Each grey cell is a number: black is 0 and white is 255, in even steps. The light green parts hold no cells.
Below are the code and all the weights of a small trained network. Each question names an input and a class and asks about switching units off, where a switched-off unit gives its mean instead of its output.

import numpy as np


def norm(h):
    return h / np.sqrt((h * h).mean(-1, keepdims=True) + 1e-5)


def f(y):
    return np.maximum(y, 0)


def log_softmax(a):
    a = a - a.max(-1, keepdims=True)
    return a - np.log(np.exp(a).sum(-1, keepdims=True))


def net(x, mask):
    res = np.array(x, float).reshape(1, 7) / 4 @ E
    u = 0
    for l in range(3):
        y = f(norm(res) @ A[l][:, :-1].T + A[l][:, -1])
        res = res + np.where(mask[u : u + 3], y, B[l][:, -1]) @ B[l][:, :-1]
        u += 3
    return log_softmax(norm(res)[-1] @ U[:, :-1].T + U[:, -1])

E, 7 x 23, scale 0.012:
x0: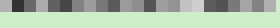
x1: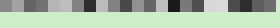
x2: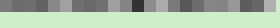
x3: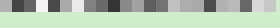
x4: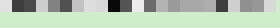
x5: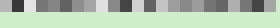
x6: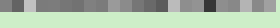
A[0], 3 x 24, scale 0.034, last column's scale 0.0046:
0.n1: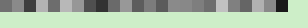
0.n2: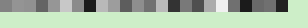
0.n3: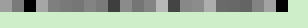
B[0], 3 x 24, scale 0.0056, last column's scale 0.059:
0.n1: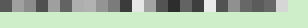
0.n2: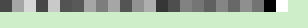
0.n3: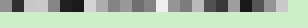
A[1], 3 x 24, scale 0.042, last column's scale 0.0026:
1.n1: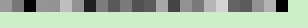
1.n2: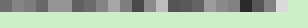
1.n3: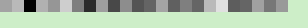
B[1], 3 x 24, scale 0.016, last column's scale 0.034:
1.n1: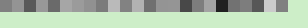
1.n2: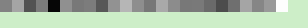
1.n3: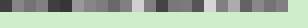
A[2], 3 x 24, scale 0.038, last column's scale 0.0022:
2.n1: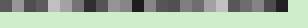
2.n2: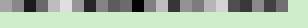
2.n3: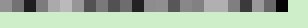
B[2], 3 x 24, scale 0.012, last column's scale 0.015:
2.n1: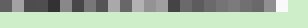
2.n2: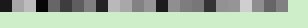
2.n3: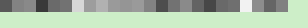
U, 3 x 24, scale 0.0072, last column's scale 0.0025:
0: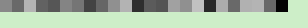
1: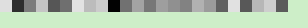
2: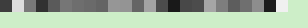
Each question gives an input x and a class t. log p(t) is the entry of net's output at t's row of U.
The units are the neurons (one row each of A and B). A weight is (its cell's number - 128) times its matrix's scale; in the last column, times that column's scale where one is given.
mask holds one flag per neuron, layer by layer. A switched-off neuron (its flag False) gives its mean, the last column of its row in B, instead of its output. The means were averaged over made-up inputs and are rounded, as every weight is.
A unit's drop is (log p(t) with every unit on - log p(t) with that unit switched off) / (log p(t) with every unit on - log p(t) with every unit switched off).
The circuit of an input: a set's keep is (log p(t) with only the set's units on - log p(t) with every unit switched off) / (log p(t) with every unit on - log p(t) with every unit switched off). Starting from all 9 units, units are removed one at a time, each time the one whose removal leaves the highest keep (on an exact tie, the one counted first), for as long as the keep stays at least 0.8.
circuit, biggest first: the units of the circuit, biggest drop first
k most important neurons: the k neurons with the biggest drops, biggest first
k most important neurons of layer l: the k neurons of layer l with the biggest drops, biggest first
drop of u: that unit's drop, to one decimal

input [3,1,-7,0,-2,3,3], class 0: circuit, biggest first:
[0.n1; 0.n2]
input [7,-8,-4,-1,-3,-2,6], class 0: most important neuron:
[0.n1]
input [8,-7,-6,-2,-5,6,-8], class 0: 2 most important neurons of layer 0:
[0.n1; 0.n3]
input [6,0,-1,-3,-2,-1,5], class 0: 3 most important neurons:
[0.n1; 0.n2; 2.n1]
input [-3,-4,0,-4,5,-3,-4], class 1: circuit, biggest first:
[0.n2; 0.n3]
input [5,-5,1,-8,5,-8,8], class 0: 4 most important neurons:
[0.n1; 0.n2; 2.n1; 0.n3]
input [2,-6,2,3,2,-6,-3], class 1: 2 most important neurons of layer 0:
[0.n2; 0.n3]
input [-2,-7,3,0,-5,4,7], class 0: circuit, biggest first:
[0.n2; 0.n1]
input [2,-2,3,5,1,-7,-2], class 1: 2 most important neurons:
[0.n2; 0.n3]
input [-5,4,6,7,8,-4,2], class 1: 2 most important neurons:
[0.n3; 2.n1]
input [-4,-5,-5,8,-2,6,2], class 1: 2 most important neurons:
[0.n2; 1.n2]
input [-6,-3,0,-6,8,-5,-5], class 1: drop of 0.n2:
0.2
